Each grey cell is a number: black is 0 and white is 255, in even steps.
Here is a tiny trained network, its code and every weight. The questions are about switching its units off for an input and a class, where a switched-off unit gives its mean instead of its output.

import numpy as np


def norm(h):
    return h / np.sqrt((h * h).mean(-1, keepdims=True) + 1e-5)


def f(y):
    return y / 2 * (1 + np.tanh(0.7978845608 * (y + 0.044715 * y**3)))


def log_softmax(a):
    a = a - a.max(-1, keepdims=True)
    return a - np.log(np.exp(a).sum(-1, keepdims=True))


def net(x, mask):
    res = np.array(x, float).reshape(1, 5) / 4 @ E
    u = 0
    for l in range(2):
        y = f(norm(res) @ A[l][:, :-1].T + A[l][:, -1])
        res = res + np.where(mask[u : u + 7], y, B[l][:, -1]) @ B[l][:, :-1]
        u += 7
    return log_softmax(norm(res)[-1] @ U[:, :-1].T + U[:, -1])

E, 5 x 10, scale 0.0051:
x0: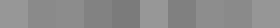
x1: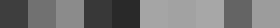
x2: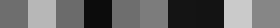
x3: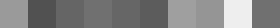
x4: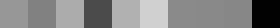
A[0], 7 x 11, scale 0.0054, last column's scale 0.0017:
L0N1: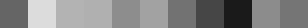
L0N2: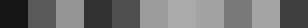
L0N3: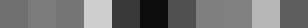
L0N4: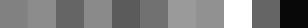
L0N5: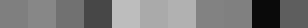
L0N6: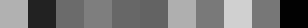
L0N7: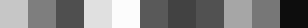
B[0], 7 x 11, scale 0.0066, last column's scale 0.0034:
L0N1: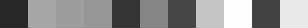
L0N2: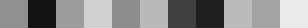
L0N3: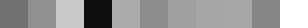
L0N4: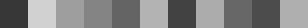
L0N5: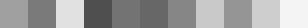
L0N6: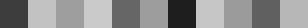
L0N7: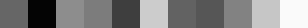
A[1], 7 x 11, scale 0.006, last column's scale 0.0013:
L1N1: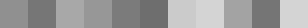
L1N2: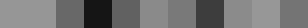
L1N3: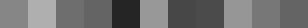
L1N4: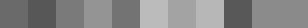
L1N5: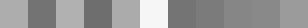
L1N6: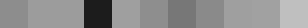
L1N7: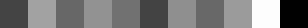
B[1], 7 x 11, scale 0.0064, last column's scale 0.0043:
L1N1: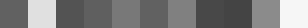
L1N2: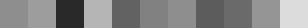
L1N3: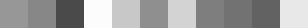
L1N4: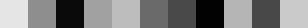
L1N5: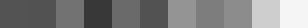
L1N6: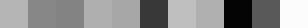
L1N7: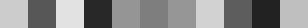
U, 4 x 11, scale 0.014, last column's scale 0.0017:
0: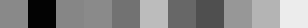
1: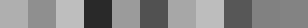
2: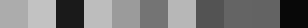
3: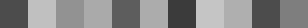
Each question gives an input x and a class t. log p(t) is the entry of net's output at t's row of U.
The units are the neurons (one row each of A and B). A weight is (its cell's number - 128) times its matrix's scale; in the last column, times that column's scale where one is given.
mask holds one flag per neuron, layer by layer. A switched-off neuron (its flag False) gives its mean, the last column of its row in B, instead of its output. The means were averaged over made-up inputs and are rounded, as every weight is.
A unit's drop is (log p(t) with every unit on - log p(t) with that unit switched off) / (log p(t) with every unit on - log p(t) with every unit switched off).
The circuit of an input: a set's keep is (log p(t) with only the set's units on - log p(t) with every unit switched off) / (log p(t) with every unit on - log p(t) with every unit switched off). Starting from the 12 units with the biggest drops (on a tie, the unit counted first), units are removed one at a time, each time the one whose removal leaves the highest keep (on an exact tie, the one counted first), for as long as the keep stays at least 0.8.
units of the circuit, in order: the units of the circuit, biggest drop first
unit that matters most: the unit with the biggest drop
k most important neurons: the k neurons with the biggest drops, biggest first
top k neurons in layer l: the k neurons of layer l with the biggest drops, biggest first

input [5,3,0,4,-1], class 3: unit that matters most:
L0N6
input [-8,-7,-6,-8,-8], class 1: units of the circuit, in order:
L1N7, L0N3
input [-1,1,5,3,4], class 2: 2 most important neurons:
L0N3, L1N2
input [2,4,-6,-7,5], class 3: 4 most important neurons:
L0N1, L1N3, L1N6, L1N2
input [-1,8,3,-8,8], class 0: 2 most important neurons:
L0N2, L0N3
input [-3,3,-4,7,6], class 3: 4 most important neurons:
L0N6, L0N3, L0N4, L1N7
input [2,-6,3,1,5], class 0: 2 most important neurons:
L0N7, L0N3
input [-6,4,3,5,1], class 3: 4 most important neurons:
L0N4, L0N6, L0N7, L1N4
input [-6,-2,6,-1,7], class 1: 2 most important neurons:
L0N5, L1N4
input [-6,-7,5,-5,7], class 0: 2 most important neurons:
L0N7, L0N3
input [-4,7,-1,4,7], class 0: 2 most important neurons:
L0N2, L0N3
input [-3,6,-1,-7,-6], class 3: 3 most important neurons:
L0N1, L0N7, L1N5
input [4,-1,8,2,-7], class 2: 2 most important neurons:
L1N2, L0N5
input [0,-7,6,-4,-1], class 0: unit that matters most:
L0N7
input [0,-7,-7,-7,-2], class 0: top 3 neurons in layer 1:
L1N6, L1N3, L1N2
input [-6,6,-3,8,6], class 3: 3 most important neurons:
L0N6, L0N7, L0N4
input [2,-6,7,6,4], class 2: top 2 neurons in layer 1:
L1N3, L1N6
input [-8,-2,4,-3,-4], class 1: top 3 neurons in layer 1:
L1N7, L1N4, L1N1
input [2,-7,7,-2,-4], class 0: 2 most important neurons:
L0N7, L1N1
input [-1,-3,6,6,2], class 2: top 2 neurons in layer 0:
L0N1, L0N2
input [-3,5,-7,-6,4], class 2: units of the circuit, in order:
L1N4
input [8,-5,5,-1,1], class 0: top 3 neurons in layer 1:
L1N1, L1N4, L1N5
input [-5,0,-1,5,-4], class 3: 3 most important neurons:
L0N6, L0N4, L0N5
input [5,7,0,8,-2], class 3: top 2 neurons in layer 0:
L0N6, L0N4
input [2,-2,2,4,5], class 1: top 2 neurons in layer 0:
L0N5, L0N1
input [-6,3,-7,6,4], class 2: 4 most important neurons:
L0N1, L1N4, L1N1, L0N3
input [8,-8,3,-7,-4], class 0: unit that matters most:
L0N7
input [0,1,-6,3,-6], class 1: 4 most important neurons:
L0N3, L1N7, L1N3, L1N2
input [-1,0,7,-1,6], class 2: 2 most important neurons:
L1N2, L0N3
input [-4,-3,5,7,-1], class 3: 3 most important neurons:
L0N6, L0N4, L1N4
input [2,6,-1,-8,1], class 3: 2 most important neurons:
L0N1, L0N7
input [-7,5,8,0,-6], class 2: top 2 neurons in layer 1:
L1N2, L1N3
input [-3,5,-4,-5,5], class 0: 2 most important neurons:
L0N2, L0N3
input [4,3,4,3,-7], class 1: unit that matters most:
L1N7
